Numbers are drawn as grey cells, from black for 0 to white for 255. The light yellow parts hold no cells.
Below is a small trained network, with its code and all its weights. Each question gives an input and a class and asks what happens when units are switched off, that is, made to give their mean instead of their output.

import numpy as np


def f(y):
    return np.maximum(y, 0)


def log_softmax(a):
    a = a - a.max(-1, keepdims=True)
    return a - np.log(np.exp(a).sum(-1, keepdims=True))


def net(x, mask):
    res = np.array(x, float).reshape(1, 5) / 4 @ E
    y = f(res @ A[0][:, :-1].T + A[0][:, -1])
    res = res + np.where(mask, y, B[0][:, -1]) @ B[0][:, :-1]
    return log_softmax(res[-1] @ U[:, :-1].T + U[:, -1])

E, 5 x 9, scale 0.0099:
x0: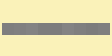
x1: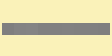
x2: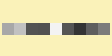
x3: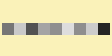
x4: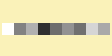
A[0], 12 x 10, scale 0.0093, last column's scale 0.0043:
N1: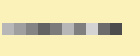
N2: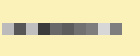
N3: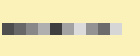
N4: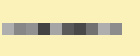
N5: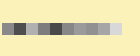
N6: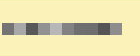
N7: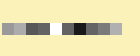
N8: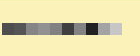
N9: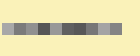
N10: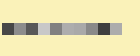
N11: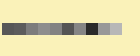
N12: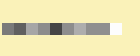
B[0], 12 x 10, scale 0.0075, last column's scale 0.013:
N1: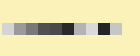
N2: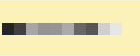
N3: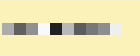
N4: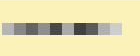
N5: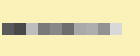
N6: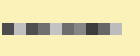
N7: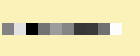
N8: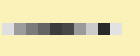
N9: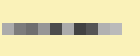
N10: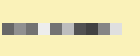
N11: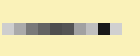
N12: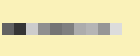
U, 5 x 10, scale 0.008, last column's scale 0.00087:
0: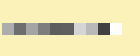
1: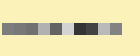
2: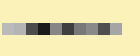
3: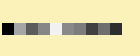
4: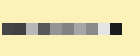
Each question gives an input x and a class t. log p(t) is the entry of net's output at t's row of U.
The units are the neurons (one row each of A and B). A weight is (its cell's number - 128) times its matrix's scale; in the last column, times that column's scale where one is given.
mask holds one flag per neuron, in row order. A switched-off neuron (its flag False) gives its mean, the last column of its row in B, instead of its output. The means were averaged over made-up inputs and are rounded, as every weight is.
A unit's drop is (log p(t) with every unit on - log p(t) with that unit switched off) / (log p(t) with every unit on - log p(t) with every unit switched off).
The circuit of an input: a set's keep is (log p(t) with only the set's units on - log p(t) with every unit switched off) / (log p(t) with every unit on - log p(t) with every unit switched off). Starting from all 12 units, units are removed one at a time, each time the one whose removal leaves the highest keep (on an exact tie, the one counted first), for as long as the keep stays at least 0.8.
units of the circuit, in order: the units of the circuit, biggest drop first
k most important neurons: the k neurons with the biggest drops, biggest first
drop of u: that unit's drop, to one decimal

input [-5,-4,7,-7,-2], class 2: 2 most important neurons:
(N8; N11)
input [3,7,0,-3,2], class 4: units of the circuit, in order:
(N7; N3; N2)
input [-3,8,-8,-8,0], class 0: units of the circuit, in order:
(N8)
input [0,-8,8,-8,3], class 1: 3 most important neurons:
(N2; N4; N9)
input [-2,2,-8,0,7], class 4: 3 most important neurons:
(N2; N8; N11)
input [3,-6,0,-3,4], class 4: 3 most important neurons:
(N7; N3; N10)
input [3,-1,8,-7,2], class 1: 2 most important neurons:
(N2; N4)
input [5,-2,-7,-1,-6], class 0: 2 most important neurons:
(N8; N11)
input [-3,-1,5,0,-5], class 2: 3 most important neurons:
(N2; N8; N11)
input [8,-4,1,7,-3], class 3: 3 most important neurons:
(N6; N4; N9)
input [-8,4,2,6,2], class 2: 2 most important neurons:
(N1; N2)
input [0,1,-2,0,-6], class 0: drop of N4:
0.2
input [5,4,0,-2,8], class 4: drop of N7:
0.2
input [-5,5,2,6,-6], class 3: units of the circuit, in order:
(N6)
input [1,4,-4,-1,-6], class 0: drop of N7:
0.1
